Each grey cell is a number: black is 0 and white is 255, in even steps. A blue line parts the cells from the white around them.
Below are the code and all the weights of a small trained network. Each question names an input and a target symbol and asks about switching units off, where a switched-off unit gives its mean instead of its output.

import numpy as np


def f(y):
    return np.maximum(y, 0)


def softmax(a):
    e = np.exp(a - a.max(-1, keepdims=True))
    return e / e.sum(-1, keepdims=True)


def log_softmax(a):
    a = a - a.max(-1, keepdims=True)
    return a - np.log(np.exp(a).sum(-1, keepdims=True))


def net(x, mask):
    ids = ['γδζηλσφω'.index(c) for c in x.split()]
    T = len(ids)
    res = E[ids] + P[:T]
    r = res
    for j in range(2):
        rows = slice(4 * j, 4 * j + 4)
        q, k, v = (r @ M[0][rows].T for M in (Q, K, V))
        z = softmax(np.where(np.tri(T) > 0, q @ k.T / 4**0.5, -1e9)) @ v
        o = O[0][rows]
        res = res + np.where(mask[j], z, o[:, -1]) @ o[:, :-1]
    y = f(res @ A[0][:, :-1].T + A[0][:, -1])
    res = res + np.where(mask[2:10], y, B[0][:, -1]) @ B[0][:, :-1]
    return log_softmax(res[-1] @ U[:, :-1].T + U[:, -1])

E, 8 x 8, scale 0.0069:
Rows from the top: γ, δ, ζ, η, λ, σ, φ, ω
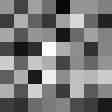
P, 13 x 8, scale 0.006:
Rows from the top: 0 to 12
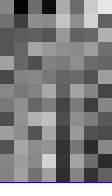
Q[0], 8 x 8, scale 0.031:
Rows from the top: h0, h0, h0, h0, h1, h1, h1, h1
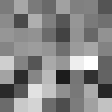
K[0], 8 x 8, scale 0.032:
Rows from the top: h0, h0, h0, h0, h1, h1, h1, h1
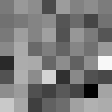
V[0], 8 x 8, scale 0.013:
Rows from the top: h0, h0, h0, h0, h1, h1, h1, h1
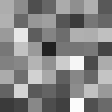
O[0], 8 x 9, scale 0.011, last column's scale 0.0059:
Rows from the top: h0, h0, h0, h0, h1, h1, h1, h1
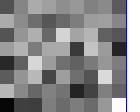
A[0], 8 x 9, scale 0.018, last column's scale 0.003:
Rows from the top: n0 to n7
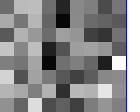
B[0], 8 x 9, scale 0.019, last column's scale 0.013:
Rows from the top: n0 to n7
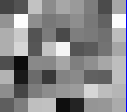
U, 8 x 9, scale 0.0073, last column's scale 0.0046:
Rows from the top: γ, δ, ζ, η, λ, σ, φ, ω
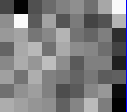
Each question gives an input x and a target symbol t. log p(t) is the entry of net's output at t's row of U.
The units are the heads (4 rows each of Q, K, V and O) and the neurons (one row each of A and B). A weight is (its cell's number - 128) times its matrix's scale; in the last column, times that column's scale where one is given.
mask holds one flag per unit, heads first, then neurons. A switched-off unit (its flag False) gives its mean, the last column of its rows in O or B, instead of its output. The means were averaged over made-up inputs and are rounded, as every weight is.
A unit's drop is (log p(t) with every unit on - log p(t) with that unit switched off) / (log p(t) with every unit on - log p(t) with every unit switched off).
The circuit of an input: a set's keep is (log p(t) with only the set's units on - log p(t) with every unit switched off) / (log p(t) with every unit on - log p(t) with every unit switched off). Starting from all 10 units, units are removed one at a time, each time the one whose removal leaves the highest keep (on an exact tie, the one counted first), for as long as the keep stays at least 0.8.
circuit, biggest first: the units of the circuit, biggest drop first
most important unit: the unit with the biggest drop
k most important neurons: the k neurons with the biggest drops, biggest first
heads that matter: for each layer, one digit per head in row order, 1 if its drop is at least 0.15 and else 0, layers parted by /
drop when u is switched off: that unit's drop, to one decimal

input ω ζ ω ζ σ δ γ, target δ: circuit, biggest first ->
n1
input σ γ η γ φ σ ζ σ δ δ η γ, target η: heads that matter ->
00
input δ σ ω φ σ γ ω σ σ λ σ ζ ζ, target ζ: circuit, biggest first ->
n3, h1, h0, n6
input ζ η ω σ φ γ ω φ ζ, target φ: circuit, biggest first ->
h1, n7
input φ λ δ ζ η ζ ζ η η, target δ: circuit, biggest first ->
h0, n1
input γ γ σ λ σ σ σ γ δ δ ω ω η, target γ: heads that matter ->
01
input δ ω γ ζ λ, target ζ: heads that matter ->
11
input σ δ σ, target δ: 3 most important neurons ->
n2, n6, n5
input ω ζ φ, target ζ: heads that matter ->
01
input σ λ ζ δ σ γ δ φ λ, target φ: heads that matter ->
01
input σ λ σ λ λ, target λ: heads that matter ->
01
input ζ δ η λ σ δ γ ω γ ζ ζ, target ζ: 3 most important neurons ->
n3, n1, n6
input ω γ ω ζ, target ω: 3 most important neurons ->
n6, n1, n4
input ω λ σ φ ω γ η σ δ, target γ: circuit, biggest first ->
n4
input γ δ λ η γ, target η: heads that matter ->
11
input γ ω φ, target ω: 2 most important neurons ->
n6, n1
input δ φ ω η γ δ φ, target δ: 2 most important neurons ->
n1, n4
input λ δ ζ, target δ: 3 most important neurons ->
n4, n1, n6
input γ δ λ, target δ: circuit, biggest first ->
h1, n4
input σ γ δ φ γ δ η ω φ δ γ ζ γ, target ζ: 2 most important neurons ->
n3, n1
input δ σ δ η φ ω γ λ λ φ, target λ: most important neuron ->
n3
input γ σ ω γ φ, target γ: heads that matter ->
01
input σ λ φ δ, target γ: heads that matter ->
00
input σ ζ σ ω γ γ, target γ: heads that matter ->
01
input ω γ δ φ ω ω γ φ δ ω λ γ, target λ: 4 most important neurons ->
n3, n7, n6, n1
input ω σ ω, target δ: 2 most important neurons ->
n4, n1
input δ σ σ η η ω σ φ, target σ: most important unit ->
n1
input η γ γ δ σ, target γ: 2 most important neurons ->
n1, n3
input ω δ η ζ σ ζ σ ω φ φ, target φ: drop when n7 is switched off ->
0.4
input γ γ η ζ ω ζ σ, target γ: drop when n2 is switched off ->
0.1
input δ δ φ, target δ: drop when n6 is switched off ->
0.2
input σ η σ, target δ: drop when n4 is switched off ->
-0.1
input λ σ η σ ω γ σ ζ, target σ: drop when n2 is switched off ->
0.0
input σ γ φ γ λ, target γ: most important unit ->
h1
